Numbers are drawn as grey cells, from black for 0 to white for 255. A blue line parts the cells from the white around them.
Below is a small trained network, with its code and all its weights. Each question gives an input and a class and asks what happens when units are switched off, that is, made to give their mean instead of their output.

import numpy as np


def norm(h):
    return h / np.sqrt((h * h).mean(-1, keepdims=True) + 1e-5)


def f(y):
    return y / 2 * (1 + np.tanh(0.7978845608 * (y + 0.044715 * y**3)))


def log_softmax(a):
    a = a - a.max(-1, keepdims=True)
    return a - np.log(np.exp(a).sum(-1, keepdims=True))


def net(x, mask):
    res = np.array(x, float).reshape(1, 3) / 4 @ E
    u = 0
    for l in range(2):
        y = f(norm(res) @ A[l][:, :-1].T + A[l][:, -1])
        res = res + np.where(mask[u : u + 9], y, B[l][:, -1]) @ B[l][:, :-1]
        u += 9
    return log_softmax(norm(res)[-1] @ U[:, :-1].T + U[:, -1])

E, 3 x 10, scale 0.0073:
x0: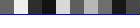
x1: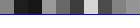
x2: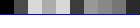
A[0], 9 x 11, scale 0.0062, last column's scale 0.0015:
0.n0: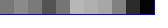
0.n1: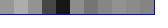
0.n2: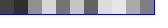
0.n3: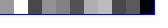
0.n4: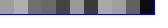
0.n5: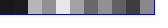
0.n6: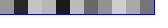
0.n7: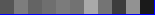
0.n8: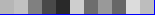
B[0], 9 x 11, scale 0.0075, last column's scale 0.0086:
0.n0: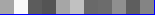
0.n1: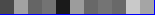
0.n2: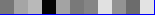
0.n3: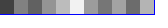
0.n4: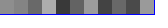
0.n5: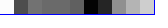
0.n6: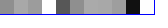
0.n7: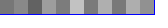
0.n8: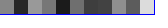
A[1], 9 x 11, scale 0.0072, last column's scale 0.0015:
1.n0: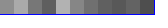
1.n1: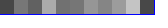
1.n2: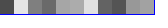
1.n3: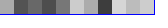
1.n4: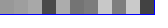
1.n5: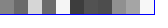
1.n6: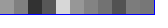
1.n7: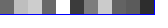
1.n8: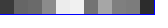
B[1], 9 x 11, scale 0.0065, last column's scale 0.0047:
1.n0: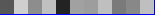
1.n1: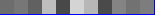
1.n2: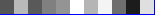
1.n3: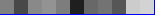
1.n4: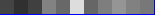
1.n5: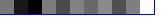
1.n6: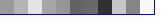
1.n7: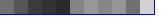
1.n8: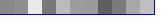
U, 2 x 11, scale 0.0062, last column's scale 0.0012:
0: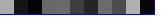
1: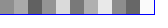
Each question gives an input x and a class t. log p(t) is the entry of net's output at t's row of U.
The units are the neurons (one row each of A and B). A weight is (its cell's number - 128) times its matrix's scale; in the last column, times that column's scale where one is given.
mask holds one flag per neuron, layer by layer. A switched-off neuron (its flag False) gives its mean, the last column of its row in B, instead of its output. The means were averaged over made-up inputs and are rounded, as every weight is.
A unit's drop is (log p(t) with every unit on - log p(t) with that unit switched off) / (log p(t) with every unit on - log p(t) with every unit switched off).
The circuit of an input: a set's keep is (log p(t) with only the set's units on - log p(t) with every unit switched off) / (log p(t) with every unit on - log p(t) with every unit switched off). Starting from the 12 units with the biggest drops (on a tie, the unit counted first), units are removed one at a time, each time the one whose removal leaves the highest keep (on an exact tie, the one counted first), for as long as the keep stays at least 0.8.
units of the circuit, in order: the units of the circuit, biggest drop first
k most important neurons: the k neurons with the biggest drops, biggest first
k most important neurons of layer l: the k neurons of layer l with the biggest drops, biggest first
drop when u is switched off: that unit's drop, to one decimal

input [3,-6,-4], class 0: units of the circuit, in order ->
0.n8
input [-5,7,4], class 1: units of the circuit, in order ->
0.n8; 0.n2
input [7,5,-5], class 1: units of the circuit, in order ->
0.n5; 1.n2
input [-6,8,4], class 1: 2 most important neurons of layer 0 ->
0.n6; 0.n8
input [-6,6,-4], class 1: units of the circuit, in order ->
0.n6; 0.n5
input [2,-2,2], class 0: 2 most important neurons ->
0.n5; 0.n6
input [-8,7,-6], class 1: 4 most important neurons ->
0.n6; 0.n5; 1.n5; 0.n2
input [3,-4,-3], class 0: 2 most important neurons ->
0.n8; 0.n6
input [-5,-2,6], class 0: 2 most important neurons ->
0.n5; 1.n5
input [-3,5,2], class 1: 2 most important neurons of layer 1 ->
1.n5; 1.n3
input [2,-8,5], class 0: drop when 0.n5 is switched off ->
0.2
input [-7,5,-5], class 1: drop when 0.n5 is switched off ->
0.3
